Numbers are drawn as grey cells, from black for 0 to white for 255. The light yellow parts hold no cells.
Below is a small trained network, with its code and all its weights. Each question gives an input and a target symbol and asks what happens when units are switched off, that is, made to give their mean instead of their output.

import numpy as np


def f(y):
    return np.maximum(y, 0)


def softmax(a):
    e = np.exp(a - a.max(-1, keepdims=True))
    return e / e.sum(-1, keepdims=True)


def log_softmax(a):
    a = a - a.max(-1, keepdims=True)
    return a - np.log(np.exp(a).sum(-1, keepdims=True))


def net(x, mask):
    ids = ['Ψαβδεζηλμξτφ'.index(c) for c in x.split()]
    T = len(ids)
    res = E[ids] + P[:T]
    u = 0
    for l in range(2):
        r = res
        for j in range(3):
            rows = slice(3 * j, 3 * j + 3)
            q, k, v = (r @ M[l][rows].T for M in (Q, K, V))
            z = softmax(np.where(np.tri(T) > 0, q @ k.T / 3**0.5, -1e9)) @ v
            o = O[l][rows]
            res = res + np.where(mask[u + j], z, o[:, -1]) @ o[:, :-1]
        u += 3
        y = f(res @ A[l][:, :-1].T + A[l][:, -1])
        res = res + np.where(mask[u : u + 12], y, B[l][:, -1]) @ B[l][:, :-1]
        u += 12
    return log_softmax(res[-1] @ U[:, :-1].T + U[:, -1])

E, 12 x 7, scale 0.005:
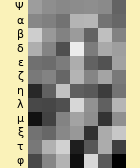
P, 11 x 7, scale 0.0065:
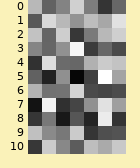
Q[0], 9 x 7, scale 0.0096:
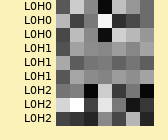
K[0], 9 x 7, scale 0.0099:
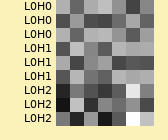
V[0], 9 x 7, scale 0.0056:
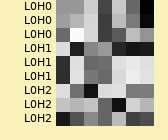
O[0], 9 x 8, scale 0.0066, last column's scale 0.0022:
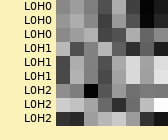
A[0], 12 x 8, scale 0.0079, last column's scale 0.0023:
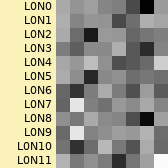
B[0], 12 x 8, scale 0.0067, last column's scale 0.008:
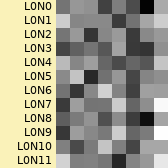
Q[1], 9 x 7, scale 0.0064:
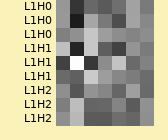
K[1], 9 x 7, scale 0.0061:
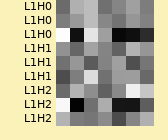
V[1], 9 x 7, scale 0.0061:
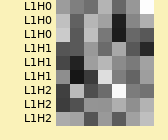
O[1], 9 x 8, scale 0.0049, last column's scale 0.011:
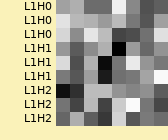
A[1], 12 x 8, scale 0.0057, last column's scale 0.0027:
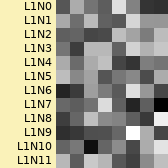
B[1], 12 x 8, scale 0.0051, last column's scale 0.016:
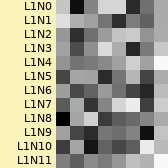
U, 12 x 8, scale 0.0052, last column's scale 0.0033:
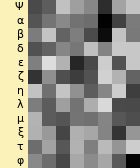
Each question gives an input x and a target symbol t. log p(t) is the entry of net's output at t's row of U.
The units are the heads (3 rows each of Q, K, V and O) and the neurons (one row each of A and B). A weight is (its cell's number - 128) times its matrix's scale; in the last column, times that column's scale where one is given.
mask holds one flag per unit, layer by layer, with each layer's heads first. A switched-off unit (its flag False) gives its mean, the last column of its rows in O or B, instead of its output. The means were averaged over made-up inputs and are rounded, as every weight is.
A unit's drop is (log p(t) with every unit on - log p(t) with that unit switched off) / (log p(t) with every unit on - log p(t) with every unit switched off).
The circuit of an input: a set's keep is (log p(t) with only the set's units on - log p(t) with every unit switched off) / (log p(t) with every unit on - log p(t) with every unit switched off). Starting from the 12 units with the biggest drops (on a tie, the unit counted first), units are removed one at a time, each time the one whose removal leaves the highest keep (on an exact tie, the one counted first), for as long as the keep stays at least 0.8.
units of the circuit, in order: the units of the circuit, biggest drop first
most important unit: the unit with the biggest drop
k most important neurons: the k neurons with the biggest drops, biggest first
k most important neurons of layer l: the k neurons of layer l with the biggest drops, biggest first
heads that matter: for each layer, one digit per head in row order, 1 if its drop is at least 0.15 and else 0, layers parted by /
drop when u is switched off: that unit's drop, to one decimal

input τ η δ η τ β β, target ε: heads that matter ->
101 / 000
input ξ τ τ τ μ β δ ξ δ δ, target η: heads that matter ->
111 / 100
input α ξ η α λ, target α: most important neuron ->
(L1N6)
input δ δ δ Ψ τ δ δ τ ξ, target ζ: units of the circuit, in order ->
(L1H0; L0H1; L0N9; L0N7)
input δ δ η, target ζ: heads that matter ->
011 / 100
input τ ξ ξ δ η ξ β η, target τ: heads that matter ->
110 / 011
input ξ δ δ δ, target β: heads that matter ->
011 / 100
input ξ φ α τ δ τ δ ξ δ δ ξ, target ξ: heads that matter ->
110 / 111
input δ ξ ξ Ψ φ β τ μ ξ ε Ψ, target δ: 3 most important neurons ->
(L0N2; L0N5; L1N0)
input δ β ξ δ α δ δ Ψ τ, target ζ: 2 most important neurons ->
(L0N9; L1N3)
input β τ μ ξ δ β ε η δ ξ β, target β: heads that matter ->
011 / 001
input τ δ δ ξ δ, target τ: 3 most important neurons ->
(L1N7; L0N0; L0N8)
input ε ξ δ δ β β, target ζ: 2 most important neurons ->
(L0N9; L0N11)
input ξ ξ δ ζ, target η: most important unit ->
L0H1
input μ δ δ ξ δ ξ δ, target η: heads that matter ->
111 / 000
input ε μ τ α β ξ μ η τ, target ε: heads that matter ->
001 / 001
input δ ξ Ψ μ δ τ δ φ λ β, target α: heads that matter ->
111 / 100
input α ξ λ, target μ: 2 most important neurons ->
(L1N9; L1N6)
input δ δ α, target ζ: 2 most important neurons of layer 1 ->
(L1N10; L1N3)
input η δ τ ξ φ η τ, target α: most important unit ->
L0H0
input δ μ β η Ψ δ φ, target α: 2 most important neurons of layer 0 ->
(L0N8; L0N0)
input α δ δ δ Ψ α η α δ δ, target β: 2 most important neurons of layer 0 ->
(L0N5; L0N2)
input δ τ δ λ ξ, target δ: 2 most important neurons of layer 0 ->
(L0N9; L0N7)
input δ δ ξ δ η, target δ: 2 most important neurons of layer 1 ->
(L1N0; L1N2)
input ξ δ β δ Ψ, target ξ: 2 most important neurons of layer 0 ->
(L0N9; L0N7)
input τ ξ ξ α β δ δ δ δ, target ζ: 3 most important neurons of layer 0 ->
(L0N9; L0N7; L0N11)
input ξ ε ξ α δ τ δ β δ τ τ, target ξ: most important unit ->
L1H0
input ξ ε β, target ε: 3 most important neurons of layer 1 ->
(L1N5; L1N3; L1N0)
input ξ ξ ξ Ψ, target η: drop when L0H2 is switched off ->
0.3
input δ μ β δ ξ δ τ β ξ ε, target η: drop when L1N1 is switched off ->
0.0
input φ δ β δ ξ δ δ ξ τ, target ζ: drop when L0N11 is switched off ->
0.1
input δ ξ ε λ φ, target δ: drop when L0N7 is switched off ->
0.1
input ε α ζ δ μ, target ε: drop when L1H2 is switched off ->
0.3
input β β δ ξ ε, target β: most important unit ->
L1H2
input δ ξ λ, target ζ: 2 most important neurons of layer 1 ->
(L1N10; L1N3)
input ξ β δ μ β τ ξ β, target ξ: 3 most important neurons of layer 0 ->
(L0N9; L0N7; L0N11)
